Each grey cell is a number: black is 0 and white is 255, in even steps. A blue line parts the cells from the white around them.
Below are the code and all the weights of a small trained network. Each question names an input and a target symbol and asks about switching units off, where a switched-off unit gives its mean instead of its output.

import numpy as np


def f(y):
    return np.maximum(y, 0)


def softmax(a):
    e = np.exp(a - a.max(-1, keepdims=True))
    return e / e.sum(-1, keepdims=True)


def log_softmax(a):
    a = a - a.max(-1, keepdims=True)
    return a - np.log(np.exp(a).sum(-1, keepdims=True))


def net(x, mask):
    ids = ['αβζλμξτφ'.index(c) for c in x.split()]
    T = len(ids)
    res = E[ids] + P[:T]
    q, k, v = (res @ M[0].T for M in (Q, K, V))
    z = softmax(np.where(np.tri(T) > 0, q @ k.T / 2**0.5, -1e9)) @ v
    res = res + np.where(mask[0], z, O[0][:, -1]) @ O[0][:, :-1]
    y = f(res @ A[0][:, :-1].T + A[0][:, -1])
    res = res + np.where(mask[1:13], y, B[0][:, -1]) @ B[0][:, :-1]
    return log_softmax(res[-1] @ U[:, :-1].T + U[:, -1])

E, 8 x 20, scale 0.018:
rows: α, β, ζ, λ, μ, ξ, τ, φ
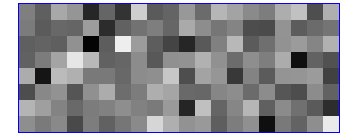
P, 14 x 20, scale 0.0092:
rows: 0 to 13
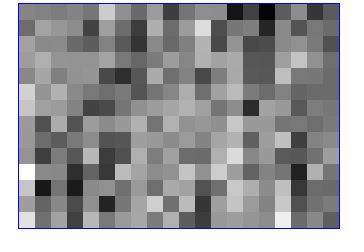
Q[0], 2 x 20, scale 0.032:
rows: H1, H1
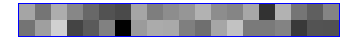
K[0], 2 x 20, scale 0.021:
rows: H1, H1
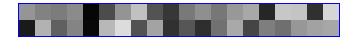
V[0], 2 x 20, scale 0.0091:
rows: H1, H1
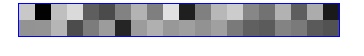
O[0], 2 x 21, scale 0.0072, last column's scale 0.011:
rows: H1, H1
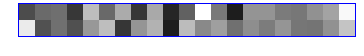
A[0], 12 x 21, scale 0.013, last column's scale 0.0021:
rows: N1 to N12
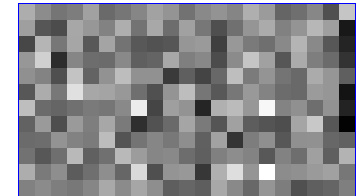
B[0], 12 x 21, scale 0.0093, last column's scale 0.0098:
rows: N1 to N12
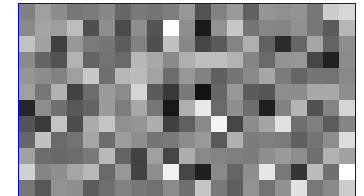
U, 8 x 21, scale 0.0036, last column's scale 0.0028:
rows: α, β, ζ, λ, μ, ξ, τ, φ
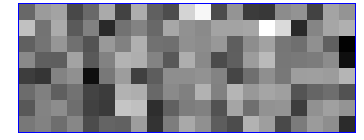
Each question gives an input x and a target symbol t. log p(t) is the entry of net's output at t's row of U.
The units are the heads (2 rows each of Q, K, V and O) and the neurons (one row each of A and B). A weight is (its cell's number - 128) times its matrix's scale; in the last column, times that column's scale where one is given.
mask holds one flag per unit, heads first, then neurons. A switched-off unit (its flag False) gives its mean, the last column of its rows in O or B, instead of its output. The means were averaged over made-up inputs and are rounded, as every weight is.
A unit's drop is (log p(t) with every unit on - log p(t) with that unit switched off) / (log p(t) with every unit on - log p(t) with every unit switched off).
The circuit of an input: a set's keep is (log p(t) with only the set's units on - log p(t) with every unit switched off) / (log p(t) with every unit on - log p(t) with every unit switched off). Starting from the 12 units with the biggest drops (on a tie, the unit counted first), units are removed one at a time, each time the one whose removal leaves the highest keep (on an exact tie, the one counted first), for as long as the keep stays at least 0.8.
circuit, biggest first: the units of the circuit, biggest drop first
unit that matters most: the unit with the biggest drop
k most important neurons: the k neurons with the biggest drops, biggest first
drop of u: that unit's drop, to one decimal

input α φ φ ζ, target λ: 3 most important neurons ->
(N11; N7; N5)
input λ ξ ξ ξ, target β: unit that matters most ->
N11
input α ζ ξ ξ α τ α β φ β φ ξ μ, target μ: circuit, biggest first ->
(H1; N10)
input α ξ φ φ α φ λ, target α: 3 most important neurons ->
(N11; N12; N2)
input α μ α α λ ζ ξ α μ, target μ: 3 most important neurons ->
(N11; N9; N10)
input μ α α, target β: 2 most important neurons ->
(N7; N11)
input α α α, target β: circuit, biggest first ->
(N11; H1)
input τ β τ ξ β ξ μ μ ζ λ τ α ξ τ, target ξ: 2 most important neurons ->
(N4; N11)
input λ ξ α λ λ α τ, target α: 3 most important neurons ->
(N11; N1; N2)
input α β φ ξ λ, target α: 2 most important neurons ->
(N11; N12)
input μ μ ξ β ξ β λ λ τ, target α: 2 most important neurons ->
(N11; N1)
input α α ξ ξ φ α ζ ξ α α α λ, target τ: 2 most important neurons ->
(N6; N11)
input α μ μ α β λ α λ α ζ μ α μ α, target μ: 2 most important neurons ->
(N9; N11)
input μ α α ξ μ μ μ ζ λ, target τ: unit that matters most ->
H1
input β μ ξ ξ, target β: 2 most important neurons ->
(N7; N11)
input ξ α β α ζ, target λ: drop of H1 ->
0.2
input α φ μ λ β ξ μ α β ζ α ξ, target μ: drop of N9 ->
0.2
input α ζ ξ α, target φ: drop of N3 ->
1.0
